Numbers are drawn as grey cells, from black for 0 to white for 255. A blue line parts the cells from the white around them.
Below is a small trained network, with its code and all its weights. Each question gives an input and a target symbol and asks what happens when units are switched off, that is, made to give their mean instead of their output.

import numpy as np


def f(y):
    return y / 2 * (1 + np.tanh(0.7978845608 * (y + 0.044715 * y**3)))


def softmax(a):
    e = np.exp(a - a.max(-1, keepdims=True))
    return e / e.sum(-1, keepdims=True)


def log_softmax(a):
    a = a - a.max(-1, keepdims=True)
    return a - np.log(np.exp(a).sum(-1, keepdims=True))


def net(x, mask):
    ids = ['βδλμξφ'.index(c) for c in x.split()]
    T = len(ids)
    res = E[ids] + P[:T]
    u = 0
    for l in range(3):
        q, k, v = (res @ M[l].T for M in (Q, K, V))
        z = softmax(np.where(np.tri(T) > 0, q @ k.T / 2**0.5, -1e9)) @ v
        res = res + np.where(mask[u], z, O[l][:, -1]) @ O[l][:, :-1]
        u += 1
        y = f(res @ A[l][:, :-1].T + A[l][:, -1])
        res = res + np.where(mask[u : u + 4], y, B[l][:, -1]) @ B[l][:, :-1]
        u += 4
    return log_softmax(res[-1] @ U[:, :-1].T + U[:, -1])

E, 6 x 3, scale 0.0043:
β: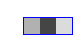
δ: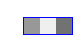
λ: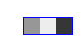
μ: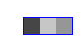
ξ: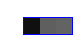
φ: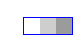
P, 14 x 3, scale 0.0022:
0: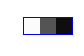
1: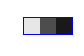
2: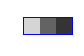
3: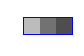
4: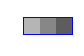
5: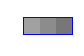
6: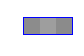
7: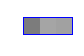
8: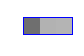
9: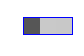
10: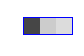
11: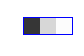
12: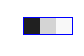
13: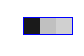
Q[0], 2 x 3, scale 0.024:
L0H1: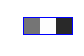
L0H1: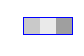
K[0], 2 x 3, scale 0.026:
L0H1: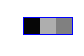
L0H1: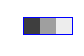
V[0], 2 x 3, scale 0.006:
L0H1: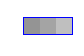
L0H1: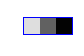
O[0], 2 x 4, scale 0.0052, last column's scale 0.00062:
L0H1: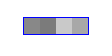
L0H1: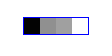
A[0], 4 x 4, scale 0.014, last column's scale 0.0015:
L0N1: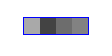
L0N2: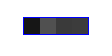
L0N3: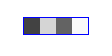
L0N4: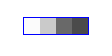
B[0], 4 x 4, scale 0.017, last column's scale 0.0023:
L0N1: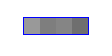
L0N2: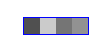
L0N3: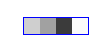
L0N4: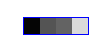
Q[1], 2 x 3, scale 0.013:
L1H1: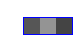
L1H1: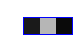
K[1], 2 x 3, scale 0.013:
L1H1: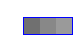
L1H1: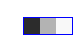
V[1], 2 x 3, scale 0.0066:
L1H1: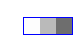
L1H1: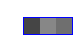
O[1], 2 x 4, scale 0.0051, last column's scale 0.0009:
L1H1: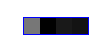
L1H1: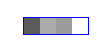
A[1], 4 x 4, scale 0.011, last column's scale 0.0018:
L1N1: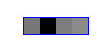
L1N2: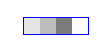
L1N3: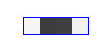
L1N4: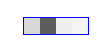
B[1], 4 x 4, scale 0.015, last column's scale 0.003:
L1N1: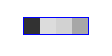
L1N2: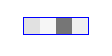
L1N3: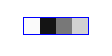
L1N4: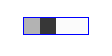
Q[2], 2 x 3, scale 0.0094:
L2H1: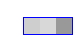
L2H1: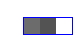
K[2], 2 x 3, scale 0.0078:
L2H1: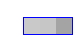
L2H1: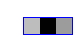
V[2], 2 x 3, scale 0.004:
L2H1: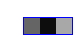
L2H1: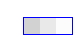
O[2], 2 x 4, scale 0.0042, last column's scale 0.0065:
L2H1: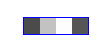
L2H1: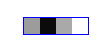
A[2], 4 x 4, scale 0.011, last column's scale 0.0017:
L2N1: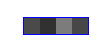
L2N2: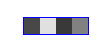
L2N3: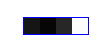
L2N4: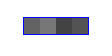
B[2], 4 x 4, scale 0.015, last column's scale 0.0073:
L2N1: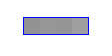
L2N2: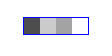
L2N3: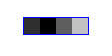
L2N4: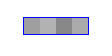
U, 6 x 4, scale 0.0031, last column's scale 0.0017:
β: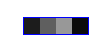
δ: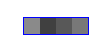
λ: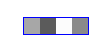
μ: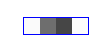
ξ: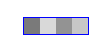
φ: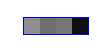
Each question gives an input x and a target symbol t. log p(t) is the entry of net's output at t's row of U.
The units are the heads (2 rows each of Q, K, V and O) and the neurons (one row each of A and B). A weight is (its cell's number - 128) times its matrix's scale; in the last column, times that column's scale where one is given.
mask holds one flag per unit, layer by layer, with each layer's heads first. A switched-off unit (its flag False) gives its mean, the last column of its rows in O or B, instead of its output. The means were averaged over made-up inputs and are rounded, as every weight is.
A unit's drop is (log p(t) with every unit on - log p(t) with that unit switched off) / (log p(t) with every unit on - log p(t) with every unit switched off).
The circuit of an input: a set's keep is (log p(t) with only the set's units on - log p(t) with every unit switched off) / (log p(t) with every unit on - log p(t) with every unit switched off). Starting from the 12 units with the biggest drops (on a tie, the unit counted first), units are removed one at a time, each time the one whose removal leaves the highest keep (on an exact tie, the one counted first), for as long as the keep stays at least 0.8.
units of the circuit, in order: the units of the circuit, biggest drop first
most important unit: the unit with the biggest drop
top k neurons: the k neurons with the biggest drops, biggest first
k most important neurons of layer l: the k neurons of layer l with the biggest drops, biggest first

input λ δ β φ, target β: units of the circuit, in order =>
L0N4, L1N2, L2N3
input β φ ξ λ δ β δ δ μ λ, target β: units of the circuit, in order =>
L0N4, L0H1, L2N3, L1N2
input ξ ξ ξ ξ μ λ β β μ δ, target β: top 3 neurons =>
L0N4, L2N3, L1N2
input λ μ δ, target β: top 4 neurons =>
L0N4, L1N2, L2N3, L1N4
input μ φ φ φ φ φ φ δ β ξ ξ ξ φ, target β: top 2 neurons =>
L0N4, L2N3
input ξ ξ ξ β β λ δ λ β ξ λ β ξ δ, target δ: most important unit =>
L0H1
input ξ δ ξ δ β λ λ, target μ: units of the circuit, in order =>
L0N3, L1N3, L2N2, L1N2
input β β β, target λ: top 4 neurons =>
L1N4, L0N3, L0N2, L0N4
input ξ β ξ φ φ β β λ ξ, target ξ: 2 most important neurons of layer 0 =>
L0N2, L0N4
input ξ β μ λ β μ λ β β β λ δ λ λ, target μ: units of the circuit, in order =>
L0N3, L1N3, L1N2
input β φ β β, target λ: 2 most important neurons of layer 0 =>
L0N3, L0N4
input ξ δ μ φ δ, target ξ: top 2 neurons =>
L0N4, L0N3
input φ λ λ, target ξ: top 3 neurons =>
L0N4, L1N4, L2N2
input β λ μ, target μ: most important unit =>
L0N4
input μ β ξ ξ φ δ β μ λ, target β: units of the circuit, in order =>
L0N4, L0H1, L1N2, L2N3
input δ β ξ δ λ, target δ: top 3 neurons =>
L0N4, L0N3, L0N2
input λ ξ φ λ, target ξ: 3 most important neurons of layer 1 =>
L1N4, L1N3, L1N2
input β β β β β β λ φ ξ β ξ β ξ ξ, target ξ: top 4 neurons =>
L0N2, L1N4, L2N2, L1N3
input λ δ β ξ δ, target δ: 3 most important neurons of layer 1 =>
L1N2, L1N4, L1N3
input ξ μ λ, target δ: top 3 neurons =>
L0N4, L0N3, L2N3
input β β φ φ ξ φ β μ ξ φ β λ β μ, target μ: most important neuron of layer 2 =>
L2N2
